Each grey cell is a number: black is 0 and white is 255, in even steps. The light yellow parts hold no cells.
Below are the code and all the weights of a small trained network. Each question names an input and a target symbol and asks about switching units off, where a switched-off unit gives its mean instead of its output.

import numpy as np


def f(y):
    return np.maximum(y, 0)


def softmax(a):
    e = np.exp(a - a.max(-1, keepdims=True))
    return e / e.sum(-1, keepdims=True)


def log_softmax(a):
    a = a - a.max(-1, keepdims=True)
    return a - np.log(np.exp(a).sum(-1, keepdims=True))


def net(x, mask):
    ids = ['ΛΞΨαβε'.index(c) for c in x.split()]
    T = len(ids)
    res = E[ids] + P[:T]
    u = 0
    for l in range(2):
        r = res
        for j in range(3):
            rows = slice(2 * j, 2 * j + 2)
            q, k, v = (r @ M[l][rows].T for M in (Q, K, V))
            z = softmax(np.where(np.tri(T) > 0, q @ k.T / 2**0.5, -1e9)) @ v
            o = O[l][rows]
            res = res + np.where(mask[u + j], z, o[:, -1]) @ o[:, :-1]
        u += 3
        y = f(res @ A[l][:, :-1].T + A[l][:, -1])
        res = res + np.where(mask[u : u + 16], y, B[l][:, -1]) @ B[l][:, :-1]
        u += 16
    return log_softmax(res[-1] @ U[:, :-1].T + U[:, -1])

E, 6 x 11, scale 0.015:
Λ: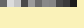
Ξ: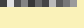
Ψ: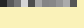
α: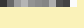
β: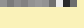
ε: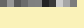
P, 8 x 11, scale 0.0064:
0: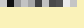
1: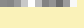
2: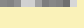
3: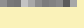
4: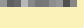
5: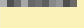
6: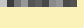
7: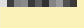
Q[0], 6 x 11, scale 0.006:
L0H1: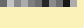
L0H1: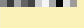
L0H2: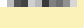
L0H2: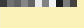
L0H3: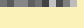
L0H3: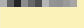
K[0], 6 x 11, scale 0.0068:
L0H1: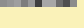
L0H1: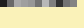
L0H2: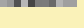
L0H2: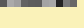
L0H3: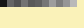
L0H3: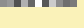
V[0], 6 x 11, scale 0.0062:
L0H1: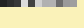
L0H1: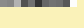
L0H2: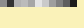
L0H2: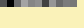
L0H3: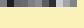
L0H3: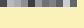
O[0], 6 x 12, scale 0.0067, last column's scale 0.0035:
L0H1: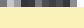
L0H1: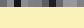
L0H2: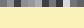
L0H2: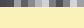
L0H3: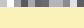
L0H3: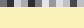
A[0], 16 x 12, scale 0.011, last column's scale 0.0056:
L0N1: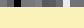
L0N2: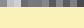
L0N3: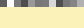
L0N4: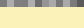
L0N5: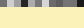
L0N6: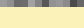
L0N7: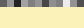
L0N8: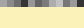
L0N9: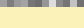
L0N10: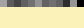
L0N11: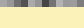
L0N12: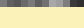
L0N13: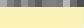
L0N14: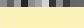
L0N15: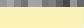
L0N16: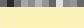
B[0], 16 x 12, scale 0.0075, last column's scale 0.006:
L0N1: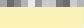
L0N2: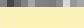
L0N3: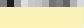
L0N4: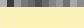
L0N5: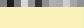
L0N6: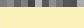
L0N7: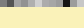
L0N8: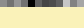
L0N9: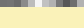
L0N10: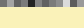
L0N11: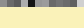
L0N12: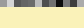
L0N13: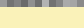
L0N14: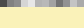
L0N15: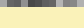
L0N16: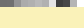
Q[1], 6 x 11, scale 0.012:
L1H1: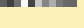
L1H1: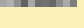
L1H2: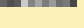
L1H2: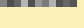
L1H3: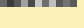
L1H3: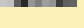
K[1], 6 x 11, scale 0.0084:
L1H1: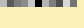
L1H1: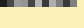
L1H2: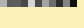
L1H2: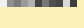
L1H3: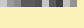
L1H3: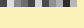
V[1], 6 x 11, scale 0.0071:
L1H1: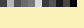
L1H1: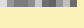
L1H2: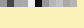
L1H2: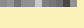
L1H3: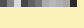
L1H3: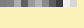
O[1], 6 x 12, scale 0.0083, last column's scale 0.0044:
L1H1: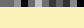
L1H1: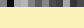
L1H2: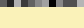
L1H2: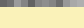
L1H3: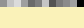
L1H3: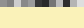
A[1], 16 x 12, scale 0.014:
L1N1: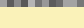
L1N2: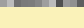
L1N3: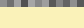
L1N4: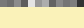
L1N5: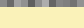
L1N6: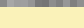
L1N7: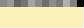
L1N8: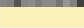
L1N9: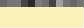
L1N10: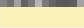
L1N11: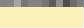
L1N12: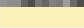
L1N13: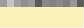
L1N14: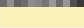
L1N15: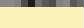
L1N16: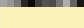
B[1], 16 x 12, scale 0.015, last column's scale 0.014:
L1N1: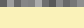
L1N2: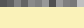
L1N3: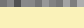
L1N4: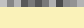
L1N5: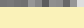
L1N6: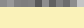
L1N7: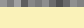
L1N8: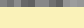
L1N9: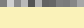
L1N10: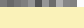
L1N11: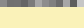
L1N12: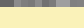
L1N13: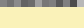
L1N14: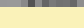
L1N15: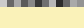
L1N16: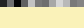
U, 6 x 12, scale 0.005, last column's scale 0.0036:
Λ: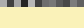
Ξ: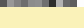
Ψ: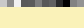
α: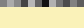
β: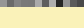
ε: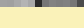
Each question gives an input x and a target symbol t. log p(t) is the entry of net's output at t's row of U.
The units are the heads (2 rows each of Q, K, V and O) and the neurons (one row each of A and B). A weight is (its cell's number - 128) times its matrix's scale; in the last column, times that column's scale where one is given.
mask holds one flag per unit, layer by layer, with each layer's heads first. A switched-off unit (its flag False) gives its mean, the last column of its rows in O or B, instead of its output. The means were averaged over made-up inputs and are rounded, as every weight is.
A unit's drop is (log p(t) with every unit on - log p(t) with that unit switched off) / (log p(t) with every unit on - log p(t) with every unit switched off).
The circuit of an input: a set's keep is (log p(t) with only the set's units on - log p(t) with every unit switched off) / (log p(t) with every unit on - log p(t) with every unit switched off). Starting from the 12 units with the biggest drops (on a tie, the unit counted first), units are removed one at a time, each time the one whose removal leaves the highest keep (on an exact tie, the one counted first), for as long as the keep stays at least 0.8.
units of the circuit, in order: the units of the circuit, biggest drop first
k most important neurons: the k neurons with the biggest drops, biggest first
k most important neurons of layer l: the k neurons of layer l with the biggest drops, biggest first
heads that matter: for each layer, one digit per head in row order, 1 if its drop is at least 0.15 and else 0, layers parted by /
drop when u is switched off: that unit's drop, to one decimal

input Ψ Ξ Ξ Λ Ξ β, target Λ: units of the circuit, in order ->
L1H2, L1N4, L1N10, L0N5
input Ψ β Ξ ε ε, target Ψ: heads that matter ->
100 / 001
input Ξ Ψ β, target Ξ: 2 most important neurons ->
L1N2, L1N4
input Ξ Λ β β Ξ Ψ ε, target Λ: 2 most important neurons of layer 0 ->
L0N1, L0N7
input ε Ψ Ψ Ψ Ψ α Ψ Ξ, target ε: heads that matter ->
000 / 100
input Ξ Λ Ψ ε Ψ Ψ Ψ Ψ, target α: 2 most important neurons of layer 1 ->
L1N15, L1N16
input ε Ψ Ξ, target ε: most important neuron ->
L0N8
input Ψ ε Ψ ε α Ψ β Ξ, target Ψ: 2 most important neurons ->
L1N13, L1N10
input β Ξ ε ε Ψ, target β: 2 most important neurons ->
L0N11, L1N10
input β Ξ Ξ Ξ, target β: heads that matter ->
001 / 111
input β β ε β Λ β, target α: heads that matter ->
011 / 010
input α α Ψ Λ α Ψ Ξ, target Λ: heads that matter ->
110 / 010
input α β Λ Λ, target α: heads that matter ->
111 / 011
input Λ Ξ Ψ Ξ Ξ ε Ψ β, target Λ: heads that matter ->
100 / 100
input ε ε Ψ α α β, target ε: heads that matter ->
001 / 100
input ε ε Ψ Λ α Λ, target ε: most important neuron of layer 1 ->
L1N6
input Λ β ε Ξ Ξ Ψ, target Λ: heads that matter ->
010 / 100
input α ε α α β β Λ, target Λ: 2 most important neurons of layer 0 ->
L0N3, L0N14
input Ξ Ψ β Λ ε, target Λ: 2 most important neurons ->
L0N1, L1N4
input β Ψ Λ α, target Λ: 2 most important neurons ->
L1N4, L0N9
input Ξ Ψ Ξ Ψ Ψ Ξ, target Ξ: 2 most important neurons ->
L1N2, L1N4
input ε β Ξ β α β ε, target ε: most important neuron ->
L1N6
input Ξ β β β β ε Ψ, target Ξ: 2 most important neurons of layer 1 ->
L1N2, L1N4
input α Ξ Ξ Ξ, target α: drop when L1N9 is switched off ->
0.0
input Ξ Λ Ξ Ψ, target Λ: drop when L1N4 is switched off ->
0.4
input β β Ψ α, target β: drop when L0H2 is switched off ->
0.2
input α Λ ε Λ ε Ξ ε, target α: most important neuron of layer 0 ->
L0N12
